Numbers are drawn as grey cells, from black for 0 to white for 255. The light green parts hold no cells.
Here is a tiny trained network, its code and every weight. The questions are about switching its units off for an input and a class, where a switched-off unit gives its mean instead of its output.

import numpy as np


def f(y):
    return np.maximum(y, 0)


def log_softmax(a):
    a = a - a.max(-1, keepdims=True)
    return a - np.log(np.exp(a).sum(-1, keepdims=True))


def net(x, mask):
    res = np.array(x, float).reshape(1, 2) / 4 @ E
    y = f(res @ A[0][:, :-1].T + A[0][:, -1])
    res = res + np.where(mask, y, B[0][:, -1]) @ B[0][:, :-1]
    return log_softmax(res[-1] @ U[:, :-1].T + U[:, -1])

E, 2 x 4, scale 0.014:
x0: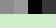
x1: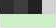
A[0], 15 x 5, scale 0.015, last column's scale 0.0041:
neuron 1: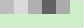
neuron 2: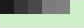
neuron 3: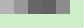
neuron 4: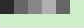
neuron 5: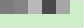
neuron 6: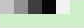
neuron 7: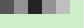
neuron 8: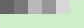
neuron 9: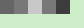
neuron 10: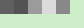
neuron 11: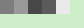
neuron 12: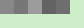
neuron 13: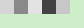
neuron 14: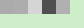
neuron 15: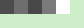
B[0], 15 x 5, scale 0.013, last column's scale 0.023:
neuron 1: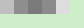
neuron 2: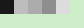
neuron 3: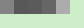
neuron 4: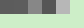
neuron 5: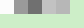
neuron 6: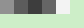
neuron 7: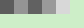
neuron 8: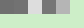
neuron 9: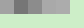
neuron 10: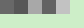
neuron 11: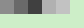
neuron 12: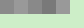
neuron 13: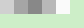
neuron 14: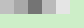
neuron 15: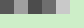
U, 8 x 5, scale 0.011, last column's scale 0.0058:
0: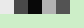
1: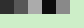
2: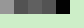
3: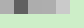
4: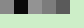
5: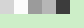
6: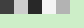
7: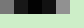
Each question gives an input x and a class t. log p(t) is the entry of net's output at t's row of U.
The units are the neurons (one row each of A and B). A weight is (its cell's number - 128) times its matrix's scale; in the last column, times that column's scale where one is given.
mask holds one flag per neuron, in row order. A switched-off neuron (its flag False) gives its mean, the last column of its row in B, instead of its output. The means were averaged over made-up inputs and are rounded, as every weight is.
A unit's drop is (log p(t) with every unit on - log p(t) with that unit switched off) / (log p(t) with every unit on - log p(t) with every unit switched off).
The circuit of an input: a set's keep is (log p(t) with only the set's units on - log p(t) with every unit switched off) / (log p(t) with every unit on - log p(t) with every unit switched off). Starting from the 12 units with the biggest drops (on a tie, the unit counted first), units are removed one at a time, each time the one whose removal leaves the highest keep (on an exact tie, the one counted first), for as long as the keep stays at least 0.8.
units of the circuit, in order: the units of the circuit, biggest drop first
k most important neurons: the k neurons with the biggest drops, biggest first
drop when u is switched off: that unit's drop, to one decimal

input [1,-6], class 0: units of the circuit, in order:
(neuron 2)
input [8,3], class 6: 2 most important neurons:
(neuron 2; neuron 7)
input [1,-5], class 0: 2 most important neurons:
(neuron 2; neuron 6)
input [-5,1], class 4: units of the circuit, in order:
(neuron 13; neuron 14; neuron 10)
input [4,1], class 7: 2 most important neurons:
(neuron 13; neuron 14)
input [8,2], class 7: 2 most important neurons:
(neuron 6; neuron 13)
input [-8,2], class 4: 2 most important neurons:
(neuron 2; neuron 9)
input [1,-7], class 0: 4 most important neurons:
(neuron 6; neuron 2; neuron 3; neuron 8)
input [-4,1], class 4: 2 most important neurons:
(neuron 2; neuron 13)
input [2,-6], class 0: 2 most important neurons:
(neuron 6; neuron 2)
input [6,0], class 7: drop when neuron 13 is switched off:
0.1
